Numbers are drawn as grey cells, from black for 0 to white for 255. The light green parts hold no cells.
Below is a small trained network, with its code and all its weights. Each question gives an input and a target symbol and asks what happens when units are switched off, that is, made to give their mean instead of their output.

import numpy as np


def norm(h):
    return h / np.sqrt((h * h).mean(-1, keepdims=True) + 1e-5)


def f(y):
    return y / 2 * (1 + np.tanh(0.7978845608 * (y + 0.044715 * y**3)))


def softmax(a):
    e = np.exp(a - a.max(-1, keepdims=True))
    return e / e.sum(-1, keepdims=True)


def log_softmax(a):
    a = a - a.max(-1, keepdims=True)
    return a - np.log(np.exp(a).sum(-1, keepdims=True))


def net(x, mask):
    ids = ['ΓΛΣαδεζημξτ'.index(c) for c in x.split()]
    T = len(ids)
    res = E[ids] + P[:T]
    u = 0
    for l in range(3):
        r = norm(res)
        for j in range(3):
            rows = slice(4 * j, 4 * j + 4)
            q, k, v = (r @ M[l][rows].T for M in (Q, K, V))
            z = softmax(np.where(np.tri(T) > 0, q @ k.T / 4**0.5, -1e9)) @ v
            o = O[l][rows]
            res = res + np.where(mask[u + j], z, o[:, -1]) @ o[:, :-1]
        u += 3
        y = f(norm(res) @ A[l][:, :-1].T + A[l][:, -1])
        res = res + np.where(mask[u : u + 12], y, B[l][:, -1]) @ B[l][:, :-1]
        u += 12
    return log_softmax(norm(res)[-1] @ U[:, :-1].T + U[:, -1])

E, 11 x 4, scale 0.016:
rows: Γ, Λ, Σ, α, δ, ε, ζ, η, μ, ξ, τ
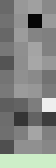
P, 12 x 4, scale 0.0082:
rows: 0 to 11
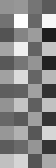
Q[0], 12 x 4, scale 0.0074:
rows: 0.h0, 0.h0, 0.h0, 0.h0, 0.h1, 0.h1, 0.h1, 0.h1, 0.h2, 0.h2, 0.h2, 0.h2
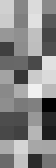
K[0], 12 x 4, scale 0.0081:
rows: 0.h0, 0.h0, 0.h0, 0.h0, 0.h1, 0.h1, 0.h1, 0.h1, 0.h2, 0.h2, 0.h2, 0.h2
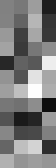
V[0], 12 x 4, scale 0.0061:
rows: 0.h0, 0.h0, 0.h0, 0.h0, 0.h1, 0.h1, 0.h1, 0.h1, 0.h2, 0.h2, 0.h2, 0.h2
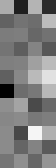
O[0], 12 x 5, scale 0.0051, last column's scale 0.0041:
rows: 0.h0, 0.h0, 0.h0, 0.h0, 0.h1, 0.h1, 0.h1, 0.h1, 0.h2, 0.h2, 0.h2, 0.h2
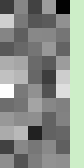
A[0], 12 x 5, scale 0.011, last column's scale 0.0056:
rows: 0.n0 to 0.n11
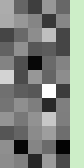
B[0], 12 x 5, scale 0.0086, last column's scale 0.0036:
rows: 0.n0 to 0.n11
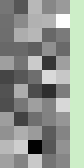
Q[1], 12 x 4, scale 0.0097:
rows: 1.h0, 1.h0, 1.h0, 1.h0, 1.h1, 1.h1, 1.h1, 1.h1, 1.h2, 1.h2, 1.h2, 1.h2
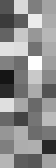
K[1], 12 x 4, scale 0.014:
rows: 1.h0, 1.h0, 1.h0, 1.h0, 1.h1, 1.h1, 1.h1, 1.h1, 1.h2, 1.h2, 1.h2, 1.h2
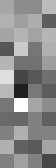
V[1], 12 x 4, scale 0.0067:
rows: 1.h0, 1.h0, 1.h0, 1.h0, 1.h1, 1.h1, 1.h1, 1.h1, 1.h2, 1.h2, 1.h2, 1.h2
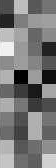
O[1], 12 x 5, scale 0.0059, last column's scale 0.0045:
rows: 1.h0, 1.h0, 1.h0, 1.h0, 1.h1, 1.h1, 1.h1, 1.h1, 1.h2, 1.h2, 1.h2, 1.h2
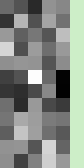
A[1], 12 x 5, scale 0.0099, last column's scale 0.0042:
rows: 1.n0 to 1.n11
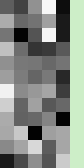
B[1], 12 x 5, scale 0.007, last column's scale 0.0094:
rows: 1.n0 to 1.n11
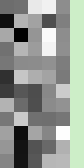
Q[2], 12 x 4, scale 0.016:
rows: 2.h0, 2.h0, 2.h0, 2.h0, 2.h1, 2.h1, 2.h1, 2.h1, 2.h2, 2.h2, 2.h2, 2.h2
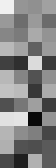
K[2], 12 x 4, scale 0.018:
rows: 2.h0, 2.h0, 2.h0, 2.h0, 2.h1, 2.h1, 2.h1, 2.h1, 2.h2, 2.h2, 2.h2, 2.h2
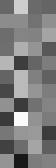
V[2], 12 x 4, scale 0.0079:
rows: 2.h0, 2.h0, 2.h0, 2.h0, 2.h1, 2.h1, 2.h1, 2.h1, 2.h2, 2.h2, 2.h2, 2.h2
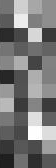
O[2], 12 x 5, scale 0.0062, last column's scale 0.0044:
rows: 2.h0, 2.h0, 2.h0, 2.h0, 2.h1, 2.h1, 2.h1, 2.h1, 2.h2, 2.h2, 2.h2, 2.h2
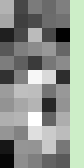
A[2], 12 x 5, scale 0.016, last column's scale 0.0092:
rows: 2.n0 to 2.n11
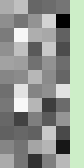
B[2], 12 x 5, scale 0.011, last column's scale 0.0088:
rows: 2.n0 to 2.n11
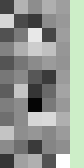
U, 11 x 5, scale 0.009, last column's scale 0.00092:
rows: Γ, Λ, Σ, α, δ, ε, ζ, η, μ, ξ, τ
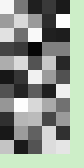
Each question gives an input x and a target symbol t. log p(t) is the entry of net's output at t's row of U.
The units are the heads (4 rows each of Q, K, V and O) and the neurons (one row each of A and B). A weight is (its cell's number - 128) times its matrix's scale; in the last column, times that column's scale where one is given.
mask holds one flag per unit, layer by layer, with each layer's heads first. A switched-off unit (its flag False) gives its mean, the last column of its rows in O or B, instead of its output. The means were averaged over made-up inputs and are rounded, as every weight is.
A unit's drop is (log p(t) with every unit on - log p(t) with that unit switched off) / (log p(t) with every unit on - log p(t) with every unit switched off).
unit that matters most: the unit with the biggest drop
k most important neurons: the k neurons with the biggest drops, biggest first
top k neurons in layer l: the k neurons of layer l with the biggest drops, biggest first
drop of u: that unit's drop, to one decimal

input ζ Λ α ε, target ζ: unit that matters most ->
1.h1
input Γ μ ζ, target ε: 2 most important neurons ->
1.n11; 0.n10
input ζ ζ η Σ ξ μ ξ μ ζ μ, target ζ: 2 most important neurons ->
0.n10; 2.n11
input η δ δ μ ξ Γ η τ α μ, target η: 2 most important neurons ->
0.n10; 1.n9
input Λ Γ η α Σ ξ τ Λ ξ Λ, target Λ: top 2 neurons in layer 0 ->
0.n4; 0.n6
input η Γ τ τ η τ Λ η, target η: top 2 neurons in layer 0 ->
0.n6; 0.n7
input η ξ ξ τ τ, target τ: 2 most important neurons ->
0.n5; 1.n9
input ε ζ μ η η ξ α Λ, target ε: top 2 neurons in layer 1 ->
1.n9; 1.n0
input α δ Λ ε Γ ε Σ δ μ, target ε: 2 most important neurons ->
1.n11; 2.n8
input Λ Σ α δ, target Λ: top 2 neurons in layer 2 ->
2.n7; 2.n2
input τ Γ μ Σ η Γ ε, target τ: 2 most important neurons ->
0.n7; 0.n8
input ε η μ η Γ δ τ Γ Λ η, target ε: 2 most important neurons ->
1.n9; 0.n6
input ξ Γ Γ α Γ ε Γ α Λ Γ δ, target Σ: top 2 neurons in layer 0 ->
0.n4; 0.n5
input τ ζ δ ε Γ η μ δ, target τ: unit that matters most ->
2.h1
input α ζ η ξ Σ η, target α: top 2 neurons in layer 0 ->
0.n5; 0.n4
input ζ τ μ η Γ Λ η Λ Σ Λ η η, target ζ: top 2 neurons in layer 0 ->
0.n5; 0.n1
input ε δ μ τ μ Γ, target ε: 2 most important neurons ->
1.n9; 2.n11
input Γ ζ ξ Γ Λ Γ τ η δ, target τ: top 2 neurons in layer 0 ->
0.n8; 0.n4
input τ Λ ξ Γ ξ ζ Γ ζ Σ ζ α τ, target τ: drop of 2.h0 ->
0.3
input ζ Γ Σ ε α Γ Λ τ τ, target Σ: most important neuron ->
0.n4
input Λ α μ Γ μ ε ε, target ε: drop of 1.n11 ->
0.2
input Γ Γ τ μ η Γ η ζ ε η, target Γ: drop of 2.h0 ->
0.2
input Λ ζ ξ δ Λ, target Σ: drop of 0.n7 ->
0.0
